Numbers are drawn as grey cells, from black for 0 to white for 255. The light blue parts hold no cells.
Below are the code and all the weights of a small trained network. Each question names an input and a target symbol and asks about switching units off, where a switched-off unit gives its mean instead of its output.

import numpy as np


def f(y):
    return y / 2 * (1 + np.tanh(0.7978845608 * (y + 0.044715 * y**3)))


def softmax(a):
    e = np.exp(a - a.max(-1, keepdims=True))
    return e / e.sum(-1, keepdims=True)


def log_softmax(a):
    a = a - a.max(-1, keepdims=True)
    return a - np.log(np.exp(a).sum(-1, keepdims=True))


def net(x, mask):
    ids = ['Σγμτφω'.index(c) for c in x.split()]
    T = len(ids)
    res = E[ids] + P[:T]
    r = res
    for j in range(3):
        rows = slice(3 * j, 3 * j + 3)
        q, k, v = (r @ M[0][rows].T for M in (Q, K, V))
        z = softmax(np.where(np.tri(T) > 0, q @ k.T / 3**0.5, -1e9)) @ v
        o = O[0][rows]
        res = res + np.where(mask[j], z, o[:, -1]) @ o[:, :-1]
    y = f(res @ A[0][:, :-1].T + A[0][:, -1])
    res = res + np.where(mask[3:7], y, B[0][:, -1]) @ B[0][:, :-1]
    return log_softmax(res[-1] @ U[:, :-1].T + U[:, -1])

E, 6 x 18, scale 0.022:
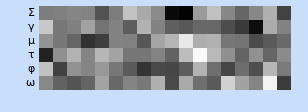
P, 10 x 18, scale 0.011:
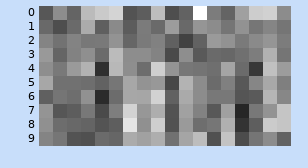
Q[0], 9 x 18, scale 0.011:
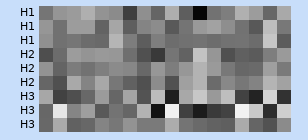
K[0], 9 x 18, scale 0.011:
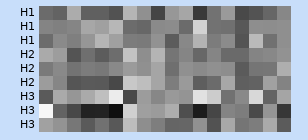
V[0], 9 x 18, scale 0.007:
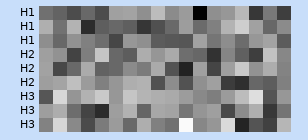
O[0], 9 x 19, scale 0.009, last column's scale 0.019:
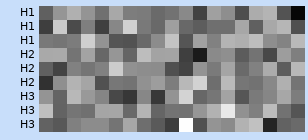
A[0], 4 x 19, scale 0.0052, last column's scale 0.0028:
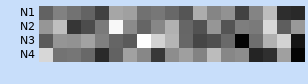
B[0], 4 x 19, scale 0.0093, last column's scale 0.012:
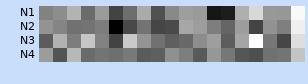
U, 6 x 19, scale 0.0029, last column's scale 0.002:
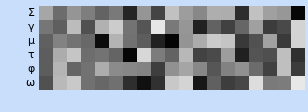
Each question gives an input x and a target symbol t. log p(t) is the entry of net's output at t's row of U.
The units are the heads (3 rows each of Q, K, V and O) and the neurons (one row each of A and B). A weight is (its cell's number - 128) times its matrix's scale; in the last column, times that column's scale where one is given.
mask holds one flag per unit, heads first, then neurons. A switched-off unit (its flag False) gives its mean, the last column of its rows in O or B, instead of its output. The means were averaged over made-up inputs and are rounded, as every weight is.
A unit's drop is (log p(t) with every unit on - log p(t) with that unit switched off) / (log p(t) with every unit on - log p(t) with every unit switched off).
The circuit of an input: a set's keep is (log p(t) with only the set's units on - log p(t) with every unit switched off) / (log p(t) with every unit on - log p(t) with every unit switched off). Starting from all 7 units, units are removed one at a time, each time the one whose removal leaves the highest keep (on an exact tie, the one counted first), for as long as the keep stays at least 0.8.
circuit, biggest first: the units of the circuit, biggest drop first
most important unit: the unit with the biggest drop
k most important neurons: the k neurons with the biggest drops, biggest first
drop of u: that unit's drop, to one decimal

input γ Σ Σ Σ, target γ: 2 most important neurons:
[N1 N2]
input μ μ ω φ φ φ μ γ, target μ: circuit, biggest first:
[H1 H3]
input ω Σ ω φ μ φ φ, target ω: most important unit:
H3
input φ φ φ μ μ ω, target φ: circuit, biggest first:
[N2 H3 H1]
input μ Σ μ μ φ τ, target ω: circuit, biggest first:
[H2 H3]
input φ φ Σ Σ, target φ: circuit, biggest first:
[N1 H3 H1]
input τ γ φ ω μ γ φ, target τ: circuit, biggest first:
[H2 H1]
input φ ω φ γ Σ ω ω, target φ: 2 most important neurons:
[N2 N1]
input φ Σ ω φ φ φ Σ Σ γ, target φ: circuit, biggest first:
[H3 N3 H1]
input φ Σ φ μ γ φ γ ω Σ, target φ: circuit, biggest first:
[H3 N1 H1]
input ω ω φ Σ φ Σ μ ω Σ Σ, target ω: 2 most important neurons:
[N1 N3]
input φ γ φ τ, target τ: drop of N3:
0.2
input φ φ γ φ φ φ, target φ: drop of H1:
0.3
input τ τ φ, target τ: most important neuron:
[N3]
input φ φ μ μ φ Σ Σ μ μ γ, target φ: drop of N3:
0.1
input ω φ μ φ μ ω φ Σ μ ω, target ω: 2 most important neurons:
[N2 N3]
